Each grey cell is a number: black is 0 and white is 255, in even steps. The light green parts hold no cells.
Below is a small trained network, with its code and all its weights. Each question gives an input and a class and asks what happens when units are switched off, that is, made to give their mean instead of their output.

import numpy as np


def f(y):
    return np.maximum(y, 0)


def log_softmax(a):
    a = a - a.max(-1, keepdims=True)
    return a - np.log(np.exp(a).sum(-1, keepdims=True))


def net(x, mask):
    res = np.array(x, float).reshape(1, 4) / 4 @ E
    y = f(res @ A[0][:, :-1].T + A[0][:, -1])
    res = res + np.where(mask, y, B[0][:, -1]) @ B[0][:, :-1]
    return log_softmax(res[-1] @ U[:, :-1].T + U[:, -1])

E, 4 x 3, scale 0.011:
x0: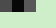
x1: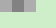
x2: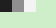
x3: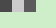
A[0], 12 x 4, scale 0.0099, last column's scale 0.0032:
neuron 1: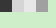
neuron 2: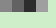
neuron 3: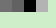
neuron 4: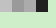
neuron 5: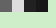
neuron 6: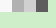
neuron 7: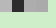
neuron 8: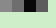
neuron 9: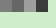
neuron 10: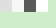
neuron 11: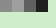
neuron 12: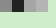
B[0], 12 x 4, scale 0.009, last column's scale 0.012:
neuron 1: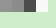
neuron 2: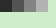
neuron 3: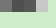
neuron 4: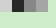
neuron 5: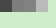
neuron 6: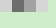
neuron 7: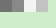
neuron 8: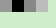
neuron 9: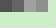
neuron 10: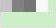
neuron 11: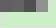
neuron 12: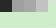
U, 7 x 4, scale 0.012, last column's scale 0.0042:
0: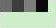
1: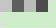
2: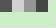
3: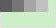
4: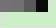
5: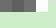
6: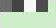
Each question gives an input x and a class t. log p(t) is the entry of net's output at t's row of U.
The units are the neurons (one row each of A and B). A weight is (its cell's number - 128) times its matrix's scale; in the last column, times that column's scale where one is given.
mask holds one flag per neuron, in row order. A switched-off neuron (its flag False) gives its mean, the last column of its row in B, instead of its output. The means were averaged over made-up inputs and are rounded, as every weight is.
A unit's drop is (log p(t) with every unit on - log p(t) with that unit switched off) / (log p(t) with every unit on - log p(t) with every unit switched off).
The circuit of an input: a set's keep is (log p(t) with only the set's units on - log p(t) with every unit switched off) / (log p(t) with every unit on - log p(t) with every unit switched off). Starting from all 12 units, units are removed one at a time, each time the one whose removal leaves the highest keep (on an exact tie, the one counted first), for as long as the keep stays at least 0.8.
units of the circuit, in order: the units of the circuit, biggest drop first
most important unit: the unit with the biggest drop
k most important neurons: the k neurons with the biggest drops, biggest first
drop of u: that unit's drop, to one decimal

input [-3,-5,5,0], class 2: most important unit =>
neuron 8
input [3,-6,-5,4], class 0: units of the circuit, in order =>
[neuron 8; neuron 3]
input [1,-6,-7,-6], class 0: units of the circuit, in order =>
[neuron 8; neuron 2]
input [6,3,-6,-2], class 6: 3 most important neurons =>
[neuron 7; neuron 1; neuron 12]
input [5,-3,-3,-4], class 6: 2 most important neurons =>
[neuron 7; neuron 1]
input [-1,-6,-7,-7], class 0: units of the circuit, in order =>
[neuron 2; neuron 8]
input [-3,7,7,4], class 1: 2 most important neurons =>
[neuron 6; neuron 12]
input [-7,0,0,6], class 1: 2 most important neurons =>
[neuron 10; neuron 6]
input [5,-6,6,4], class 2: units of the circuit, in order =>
[neuron 8; neuron 4; neuron 6]
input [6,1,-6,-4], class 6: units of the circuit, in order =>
[neuron 7; neuron 12]
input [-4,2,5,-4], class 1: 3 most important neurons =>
[neuron 1; neuron 6; neuron 2]
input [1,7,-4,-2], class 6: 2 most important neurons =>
[neuron 7; neuron 1]
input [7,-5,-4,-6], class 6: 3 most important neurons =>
[neuron 7; neuron 12; neuron 1]
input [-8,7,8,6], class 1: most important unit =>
neuron 6
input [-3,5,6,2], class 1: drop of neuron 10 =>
-0.1
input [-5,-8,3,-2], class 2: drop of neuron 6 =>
0.1
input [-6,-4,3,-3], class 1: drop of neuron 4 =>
0.0
